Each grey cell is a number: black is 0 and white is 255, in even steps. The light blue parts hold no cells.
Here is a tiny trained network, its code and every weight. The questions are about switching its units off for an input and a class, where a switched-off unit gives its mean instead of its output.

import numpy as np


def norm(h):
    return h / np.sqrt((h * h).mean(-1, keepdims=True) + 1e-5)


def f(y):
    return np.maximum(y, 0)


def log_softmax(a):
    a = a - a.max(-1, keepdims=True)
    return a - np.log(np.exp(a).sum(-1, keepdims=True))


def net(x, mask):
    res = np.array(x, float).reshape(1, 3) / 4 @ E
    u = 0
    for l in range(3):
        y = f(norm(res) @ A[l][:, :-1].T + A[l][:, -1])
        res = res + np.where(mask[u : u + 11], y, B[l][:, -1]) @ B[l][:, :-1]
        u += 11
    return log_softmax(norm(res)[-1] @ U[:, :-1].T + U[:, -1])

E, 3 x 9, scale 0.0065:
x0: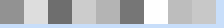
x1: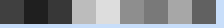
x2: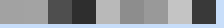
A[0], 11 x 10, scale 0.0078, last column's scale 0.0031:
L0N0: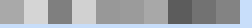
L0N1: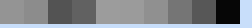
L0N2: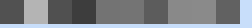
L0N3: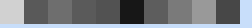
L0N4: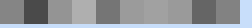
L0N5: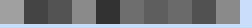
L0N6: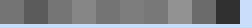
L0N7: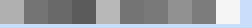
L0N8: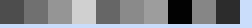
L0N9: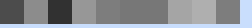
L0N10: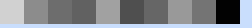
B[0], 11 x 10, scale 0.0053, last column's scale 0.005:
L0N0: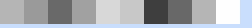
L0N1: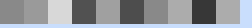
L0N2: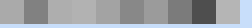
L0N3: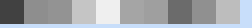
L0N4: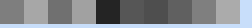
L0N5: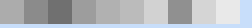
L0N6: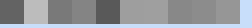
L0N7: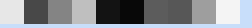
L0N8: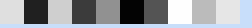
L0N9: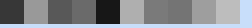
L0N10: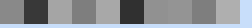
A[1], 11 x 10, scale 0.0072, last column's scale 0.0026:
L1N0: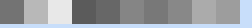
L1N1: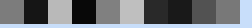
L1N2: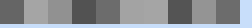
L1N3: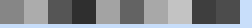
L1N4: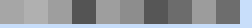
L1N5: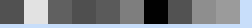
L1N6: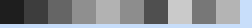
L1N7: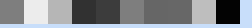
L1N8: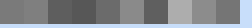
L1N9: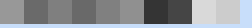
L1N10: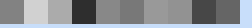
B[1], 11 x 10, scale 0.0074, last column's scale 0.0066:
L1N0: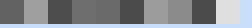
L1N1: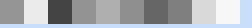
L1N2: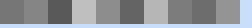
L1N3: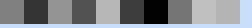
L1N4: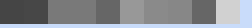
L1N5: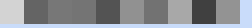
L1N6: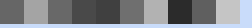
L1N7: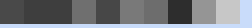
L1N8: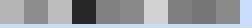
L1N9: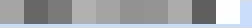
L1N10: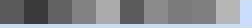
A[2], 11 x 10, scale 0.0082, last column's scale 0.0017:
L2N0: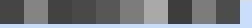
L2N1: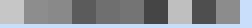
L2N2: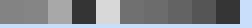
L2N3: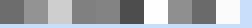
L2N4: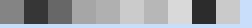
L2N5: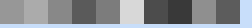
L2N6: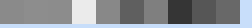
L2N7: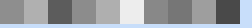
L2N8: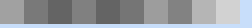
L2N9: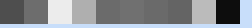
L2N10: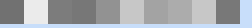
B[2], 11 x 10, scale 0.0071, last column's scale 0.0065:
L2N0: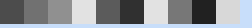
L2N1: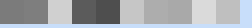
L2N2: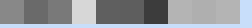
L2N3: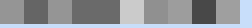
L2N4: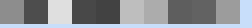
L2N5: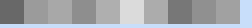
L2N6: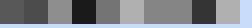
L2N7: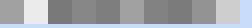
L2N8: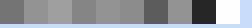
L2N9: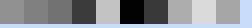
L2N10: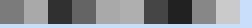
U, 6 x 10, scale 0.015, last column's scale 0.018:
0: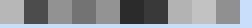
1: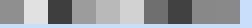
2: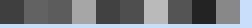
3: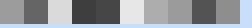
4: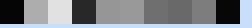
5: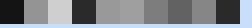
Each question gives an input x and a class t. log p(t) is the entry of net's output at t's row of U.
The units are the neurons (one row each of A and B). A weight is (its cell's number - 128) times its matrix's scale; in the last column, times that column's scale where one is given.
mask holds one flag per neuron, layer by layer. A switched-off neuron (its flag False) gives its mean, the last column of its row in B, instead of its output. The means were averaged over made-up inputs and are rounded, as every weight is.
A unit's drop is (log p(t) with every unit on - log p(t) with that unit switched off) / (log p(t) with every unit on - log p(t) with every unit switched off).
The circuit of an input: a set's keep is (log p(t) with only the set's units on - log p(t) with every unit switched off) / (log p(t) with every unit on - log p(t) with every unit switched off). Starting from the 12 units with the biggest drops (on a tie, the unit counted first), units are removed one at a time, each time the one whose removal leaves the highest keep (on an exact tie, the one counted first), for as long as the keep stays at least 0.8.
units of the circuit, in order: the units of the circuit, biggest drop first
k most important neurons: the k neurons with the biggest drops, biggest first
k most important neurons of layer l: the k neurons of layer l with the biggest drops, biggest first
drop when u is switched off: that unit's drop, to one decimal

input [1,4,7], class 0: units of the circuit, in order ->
L1N3
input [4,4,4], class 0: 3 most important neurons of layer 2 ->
L2N0, L2N10, L2N7
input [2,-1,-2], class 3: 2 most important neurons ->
L1N1, L2N4
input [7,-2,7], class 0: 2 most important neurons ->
L1N3, L1N1
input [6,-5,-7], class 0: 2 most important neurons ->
L0N8, L1N1
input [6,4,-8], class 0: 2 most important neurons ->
L0N8, L1N1
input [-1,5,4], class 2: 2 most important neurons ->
L1N6, L0N8
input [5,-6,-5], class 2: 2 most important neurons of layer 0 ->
L0N5, L0N7
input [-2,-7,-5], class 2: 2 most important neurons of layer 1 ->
L1N7, L1N0
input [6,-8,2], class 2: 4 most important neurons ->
L1N7, L1N1, L0N5, L2N0
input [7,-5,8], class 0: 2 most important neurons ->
L1N3, L1N1
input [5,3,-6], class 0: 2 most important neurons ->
L0N8, L1N1
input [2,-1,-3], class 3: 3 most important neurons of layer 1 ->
L1N9, L1N1, L1N3
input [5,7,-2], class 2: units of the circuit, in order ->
L1N1
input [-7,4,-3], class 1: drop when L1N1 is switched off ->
1.6
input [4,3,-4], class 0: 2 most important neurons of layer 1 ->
L1N1, L1N0
